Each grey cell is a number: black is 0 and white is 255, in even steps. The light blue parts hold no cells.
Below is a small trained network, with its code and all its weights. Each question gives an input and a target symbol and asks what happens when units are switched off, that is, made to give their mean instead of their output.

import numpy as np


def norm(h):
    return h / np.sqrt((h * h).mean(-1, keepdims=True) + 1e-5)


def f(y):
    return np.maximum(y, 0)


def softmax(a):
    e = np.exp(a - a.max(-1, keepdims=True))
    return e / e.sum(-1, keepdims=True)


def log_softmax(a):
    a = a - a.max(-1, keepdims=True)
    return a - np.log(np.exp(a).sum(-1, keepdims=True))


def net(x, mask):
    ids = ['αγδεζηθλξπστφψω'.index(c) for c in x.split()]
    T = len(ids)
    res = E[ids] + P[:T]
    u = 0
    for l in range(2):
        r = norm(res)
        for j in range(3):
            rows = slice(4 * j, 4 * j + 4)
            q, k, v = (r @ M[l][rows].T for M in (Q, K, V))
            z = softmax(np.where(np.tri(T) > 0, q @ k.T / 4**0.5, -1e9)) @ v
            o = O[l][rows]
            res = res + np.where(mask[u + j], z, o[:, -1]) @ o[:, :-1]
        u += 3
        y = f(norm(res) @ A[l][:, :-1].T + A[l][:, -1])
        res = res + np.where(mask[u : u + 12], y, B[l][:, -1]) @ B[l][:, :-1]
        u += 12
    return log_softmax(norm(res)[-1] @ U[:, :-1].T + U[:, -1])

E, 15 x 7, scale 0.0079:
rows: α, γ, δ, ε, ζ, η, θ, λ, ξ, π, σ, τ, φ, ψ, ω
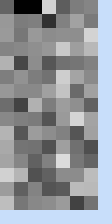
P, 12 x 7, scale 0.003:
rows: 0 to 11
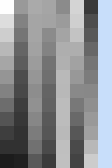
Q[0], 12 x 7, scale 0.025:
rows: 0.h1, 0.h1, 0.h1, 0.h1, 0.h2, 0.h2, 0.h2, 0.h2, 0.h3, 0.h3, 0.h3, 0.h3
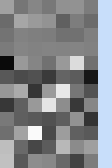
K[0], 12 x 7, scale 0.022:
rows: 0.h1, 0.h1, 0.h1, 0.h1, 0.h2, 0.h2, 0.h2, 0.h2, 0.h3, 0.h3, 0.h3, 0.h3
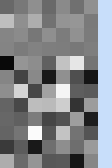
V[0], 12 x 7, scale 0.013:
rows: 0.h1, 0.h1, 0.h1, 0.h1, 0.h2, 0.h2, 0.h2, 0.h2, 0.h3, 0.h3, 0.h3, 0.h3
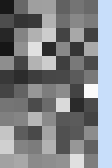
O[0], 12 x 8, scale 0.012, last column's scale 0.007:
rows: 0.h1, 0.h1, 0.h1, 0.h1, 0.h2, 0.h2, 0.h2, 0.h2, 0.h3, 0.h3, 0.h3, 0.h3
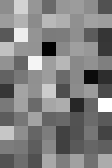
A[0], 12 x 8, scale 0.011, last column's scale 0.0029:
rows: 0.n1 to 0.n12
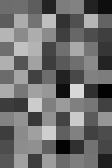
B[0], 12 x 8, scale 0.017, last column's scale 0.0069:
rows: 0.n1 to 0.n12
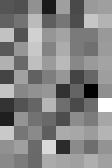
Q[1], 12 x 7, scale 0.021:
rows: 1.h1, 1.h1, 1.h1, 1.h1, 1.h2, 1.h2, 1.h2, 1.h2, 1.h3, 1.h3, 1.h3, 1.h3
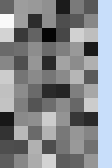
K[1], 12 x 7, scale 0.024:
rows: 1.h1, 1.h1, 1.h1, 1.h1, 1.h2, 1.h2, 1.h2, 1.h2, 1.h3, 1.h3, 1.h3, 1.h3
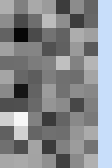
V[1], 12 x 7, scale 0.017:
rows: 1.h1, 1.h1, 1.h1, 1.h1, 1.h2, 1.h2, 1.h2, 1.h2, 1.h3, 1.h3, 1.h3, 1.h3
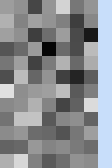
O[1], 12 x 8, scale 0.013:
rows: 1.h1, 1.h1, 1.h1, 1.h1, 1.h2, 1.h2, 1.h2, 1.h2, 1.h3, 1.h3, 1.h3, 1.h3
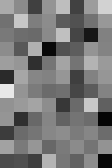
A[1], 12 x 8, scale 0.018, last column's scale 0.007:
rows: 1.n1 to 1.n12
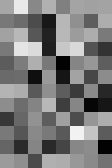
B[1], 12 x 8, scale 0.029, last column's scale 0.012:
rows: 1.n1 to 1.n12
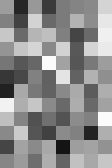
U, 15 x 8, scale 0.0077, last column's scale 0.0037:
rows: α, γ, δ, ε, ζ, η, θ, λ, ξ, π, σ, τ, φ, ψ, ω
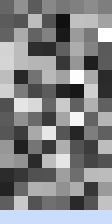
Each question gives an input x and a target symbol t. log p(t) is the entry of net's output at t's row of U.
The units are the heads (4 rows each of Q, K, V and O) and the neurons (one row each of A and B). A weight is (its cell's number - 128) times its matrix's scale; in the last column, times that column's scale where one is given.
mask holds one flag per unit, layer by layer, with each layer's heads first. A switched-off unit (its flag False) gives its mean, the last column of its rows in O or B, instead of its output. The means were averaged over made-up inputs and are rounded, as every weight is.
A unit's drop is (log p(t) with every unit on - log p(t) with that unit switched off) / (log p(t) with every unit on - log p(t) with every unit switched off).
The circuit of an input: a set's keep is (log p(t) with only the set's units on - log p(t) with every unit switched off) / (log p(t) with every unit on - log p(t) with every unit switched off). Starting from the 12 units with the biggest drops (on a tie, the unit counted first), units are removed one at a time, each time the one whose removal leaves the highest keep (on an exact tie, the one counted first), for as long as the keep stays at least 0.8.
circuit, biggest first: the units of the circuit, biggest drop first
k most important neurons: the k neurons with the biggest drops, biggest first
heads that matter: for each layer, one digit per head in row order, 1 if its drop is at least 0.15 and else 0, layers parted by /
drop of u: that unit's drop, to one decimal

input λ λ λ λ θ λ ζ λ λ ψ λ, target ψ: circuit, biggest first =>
[0.h2 1.h2 0.n7 1.h1]
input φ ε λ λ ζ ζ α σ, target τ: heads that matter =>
110 / 000
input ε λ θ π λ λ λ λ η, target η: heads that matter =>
011 / 001
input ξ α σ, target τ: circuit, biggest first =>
[0.h1 0.h2 1.h1]
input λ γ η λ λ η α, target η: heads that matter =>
111 / 000
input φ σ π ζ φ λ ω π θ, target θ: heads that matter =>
011 / 000
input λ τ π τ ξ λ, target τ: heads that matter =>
111 / 100
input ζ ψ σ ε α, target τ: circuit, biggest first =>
[0.h2 0.h1 1.h1]
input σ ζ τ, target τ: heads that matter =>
011 / 100
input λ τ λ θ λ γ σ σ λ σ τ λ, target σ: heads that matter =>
110 / 101
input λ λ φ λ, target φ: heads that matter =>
011 / 111
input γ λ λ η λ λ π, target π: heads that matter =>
011 / 001
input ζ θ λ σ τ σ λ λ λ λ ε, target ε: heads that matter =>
011 / 101
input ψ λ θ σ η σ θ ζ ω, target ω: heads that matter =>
011 / 000
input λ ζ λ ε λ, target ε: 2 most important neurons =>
[0.n8 1.n10]
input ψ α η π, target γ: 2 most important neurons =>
[1.n1 0.n2]
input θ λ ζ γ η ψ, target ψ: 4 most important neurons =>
[1.n6 0.n9 1.n5 0.n7]
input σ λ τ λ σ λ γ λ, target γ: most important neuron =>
[0.n8]
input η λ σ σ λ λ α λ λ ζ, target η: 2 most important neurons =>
[1.n1 0.n10]
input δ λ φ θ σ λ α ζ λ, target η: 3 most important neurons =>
[1.n1 0.n10 1.n4]
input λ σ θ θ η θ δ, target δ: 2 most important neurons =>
[1.n10 1.n11]
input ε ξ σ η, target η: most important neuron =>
[1.n12]
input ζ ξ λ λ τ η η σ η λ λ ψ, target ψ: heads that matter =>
010 / 001
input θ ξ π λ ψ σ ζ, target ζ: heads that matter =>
011 / 000
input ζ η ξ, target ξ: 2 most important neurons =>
[1.n10 0.n9]
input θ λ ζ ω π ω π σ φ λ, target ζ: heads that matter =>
111 / 000
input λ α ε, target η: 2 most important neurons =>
[1.n1 1.n4]
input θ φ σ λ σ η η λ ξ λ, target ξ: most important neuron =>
[0.n8]
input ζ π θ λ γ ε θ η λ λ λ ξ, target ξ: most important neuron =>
[0.n9]
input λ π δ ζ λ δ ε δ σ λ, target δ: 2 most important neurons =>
[0.n8 1.n10]
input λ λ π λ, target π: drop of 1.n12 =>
0.0
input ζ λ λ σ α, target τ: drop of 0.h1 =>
1.2
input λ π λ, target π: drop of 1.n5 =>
0.7
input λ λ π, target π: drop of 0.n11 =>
0.1
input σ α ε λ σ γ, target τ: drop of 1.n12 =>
-0.1
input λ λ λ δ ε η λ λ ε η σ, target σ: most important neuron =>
[0.n8]
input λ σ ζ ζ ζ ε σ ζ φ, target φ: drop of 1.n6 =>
0.5
